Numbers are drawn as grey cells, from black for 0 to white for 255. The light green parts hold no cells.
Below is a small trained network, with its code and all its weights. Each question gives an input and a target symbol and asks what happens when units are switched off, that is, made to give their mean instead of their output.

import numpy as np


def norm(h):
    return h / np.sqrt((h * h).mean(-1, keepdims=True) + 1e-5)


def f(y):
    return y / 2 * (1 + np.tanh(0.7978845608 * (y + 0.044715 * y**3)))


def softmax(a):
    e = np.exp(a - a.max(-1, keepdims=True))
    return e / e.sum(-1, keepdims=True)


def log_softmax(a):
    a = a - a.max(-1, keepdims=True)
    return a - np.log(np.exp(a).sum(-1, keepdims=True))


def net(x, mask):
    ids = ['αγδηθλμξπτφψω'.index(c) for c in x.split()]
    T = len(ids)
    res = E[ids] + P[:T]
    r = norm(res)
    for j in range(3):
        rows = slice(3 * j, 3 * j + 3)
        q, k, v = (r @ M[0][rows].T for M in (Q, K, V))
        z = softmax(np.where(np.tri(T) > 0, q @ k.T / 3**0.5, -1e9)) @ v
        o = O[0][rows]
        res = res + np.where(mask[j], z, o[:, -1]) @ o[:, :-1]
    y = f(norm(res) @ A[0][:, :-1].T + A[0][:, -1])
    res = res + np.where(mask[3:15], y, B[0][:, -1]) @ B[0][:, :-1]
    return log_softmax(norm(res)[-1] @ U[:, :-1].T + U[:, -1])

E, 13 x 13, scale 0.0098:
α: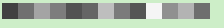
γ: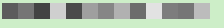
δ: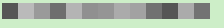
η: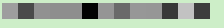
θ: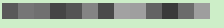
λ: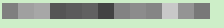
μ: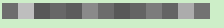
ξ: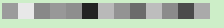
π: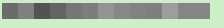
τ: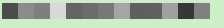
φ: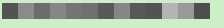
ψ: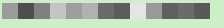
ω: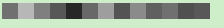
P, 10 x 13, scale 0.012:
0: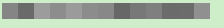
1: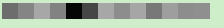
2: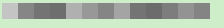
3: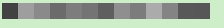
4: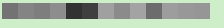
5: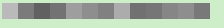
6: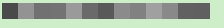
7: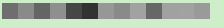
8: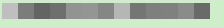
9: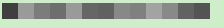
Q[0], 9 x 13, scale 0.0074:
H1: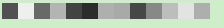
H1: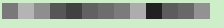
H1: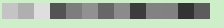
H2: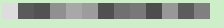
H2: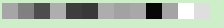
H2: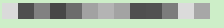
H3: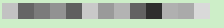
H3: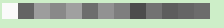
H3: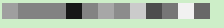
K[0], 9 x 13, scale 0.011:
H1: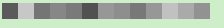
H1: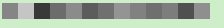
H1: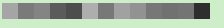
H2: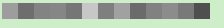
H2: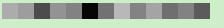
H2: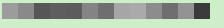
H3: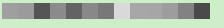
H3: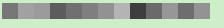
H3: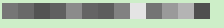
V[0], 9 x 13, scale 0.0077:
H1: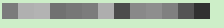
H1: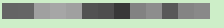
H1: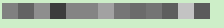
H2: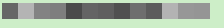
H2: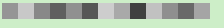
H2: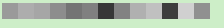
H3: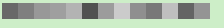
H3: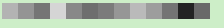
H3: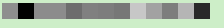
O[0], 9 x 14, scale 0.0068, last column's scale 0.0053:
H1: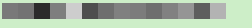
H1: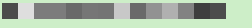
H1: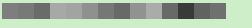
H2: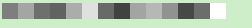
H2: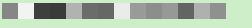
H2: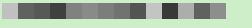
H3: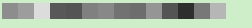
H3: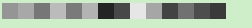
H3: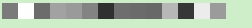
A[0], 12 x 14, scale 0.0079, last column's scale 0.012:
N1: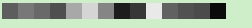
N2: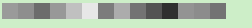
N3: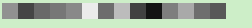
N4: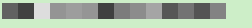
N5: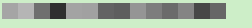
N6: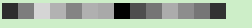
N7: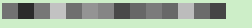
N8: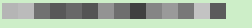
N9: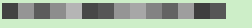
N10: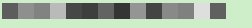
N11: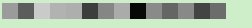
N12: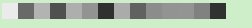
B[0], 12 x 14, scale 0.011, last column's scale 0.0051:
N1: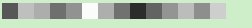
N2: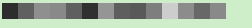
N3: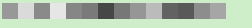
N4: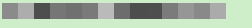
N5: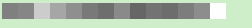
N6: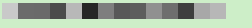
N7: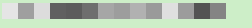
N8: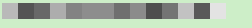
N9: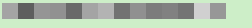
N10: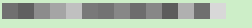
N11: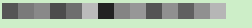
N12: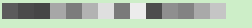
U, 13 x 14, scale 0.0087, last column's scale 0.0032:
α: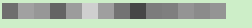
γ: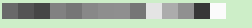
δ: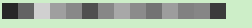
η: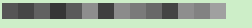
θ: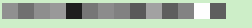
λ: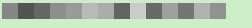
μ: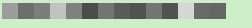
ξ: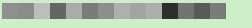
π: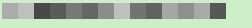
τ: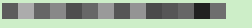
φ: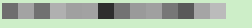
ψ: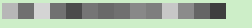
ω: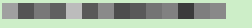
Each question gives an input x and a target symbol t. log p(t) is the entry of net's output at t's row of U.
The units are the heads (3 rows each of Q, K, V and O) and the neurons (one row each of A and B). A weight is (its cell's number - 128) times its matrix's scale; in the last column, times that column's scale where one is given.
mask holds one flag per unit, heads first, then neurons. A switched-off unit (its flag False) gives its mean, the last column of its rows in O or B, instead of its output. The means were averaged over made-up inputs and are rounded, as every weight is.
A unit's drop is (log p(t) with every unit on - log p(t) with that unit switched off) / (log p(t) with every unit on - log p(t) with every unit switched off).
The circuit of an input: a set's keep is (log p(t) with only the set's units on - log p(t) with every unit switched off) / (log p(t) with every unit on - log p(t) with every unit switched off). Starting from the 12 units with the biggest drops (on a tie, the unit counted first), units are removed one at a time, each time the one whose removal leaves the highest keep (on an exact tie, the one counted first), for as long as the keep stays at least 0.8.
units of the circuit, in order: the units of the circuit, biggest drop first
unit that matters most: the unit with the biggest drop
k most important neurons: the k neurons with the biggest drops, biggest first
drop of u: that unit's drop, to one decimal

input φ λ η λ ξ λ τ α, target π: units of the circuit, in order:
[H2]
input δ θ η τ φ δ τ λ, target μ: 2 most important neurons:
[N10, N8]
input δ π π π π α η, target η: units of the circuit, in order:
[N11, H2]
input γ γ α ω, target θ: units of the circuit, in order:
[N9, H2, H3]
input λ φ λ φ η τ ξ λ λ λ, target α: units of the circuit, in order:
[H2, N1]
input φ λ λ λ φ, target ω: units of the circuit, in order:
[H2, N6]
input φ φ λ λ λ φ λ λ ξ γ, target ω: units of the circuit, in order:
[H2, N6]
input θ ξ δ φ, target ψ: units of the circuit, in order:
[H2, N7]
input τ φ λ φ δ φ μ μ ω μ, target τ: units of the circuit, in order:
[H3, N4]
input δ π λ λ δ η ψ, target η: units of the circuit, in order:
[H2, N11]
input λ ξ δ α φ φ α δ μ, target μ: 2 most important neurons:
[N2, N3]
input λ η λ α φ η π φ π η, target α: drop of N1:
0.1
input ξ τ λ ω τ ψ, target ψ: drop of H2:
0.7
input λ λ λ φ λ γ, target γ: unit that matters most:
N2
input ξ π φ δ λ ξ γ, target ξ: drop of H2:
0.5
